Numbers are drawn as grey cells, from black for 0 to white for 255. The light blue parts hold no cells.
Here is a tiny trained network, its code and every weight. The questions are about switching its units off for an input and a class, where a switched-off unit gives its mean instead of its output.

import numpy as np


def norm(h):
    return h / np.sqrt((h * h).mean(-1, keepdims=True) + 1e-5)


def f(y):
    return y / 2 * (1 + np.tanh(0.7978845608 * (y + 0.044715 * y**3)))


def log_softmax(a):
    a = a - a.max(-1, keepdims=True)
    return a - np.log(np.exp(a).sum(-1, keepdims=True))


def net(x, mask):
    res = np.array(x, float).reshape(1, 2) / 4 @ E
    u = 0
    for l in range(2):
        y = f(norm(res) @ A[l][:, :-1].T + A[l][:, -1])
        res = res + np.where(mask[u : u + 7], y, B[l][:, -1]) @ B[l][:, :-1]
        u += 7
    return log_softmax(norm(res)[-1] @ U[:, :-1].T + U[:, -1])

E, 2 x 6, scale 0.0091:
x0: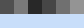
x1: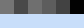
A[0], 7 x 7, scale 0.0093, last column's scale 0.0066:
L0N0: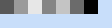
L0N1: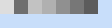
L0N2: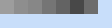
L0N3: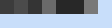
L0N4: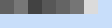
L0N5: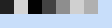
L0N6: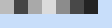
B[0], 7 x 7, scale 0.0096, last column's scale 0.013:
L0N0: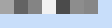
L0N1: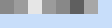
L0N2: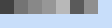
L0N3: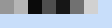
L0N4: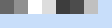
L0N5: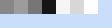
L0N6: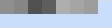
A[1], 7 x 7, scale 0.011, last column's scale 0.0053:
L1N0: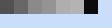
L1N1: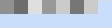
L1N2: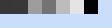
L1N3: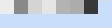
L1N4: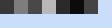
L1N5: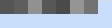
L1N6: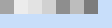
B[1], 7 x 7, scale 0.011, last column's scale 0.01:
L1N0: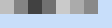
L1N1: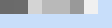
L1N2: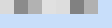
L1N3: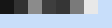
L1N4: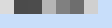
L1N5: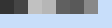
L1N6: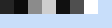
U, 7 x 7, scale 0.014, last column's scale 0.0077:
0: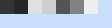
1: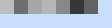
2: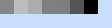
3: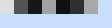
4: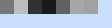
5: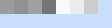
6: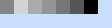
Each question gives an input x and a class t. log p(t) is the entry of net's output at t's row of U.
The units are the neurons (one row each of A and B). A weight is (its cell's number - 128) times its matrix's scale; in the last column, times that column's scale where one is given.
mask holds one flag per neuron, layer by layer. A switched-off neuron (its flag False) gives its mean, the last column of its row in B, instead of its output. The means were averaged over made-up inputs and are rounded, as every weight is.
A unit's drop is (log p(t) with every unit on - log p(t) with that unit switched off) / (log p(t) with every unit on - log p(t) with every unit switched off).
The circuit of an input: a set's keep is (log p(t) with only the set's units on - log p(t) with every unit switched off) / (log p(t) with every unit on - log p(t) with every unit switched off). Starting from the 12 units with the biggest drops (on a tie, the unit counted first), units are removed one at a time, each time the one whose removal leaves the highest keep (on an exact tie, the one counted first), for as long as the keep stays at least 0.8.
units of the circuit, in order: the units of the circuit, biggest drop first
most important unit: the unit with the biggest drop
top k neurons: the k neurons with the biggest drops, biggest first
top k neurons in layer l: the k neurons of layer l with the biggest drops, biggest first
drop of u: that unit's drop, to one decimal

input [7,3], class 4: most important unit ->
L0N5
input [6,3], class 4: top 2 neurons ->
[L0N5 L1N6]
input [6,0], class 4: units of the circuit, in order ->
[L0N3 L0N5]
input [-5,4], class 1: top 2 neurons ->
[L0N5 L0N4]
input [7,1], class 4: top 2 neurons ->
[L0N5 L0N3]
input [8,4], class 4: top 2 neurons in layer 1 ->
[L1N6 L1N2]
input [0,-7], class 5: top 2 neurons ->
[L0N4 L0N1]
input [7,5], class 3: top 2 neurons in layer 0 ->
[L0N4 L0N3]
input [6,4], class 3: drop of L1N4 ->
0.1
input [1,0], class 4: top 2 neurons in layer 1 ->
[L1N1 L1N2]
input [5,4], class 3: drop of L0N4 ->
0.2
